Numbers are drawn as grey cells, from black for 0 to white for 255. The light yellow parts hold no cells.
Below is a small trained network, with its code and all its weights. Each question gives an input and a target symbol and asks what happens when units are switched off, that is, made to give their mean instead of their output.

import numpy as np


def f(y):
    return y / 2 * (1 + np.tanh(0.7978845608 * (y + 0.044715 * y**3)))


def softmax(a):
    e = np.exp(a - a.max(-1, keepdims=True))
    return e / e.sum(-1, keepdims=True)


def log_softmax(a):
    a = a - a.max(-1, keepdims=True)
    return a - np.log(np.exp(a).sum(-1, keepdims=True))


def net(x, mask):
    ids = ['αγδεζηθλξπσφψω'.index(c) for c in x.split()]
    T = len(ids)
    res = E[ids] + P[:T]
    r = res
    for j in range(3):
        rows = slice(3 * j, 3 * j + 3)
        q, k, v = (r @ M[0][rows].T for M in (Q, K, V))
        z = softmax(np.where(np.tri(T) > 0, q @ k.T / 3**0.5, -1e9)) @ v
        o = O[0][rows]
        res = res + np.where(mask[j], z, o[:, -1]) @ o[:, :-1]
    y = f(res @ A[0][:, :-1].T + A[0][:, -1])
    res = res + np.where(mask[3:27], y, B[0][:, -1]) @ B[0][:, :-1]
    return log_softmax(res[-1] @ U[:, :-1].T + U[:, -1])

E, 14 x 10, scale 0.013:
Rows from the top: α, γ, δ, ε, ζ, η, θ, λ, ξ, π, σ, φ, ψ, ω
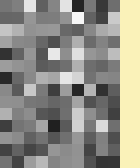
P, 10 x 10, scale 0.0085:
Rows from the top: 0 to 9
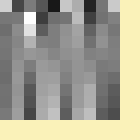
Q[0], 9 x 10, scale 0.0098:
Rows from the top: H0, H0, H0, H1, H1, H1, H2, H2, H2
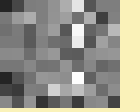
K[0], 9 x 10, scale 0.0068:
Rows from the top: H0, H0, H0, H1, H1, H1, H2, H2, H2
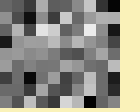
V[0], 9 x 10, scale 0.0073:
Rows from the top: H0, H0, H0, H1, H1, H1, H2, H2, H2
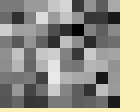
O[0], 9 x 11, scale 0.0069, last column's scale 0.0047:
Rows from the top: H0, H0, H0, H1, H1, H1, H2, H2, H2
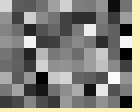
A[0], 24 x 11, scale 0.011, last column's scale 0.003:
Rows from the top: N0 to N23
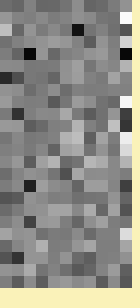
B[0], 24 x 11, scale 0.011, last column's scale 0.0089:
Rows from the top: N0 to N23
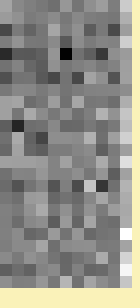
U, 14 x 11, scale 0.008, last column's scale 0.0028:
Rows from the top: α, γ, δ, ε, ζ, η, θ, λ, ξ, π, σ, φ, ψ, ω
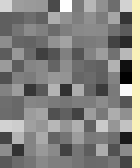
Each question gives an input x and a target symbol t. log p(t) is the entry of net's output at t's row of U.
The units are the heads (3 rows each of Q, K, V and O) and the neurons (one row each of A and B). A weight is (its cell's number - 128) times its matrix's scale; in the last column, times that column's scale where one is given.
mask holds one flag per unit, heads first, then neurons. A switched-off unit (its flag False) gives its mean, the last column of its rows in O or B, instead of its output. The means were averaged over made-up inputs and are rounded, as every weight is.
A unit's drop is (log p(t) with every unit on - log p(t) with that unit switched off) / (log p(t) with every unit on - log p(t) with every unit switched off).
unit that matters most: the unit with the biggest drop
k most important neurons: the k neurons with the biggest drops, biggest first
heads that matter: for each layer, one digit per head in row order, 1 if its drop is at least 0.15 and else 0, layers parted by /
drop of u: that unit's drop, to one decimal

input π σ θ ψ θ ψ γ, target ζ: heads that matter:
001
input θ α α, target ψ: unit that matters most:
H0
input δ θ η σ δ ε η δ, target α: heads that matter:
110
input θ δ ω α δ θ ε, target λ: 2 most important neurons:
N13, N9
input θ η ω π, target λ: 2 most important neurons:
N22, N19
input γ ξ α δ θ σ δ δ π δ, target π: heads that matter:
110
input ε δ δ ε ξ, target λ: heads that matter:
000
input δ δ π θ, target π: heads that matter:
101
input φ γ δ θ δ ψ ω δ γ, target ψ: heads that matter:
100
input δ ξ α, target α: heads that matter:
100
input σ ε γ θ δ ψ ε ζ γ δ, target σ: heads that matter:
010
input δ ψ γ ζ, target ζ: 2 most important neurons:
N6, N11
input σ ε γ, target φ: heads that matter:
101
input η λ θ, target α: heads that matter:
001
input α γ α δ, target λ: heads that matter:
000
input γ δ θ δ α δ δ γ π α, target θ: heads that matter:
101
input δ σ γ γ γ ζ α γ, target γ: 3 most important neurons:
N10, N11, N13
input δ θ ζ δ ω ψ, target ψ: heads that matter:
100
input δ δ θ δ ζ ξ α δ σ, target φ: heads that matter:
001
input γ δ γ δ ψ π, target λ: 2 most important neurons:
N13, N9
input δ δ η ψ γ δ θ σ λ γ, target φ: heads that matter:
001
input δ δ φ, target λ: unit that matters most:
N13
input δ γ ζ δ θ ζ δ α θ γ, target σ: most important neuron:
N9
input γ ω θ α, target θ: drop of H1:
0.4
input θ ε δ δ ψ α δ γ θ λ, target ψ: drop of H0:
0.9
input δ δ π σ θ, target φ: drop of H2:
0.7
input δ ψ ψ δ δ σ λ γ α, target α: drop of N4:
0.2
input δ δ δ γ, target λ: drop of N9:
0.1
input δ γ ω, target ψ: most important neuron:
N21
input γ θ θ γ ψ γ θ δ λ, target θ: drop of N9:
0.0
